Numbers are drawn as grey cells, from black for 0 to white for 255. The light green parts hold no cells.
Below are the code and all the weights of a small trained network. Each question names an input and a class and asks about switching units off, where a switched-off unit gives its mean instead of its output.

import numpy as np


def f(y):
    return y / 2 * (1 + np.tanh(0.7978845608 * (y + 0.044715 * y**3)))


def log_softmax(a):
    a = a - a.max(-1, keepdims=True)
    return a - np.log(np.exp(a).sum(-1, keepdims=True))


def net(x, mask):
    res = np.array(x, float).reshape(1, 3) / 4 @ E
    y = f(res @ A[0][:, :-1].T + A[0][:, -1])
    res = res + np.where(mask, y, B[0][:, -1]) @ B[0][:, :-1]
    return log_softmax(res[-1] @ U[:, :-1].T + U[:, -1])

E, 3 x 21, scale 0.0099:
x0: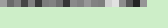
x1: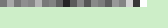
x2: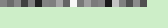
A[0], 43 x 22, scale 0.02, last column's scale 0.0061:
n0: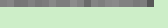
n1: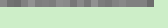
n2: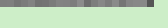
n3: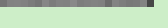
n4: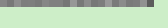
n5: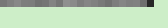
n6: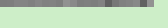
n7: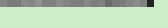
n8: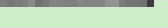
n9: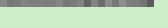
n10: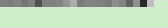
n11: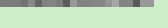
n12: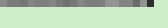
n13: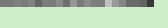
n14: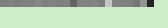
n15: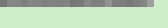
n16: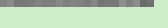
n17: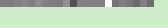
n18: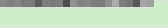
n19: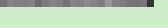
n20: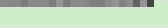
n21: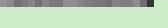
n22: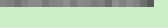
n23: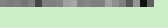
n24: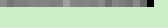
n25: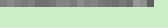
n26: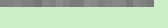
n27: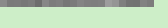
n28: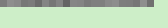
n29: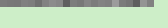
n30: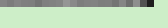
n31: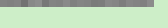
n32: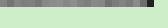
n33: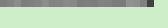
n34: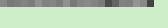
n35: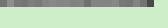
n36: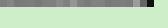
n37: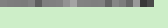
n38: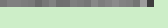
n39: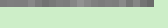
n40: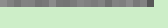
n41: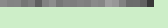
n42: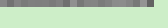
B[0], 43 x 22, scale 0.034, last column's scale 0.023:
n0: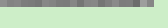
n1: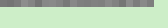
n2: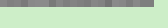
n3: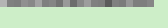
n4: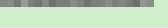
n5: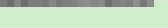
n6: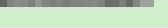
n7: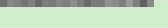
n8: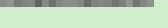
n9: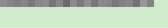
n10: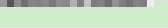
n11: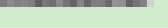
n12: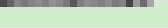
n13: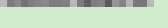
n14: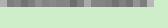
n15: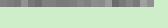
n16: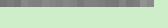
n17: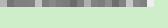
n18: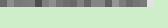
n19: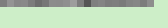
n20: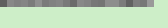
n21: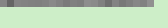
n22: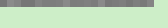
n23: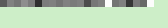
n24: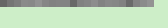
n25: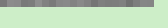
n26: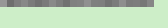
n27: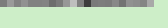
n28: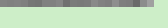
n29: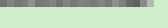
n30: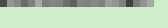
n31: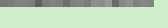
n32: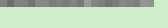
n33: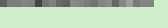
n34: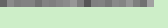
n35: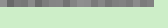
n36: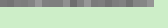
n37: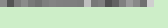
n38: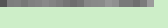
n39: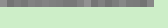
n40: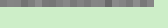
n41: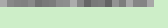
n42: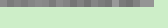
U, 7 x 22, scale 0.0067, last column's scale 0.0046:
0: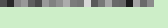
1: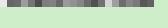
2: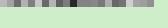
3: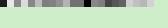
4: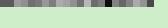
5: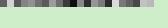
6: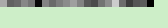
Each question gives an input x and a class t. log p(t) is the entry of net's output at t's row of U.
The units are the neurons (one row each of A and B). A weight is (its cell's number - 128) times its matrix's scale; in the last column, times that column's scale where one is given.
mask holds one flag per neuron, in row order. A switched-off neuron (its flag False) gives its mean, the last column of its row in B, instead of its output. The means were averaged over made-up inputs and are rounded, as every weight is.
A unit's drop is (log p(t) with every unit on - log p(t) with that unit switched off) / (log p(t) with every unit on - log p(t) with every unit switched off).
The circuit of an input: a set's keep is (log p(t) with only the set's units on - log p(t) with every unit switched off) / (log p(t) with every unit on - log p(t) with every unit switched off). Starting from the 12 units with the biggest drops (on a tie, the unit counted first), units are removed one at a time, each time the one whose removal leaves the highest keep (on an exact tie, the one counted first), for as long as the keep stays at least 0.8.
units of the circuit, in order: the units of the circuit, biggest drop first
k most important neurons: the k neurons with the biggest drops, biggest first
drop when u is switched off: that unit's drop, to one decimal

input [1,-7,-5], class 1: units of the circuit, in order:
(n17)
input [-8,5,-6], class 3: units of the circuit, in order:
(n34 n10)
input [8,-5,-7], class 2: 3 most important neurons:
(n17 n10 n14)
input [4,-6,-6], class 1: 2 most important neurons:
(n23 n13)
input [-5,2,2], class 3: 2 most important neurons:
(n10 n23)
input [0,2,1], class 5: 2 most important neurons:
(n23 n10)
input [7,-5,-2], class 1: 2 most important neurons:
(n17 n13)
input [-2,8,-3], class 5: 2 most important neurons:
(n17 n10)
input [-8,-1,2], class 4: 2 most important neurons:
(n23 n34)
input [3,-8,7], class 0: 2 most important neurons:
(n23 n37)
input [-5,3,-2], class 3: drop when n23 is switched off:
0.1
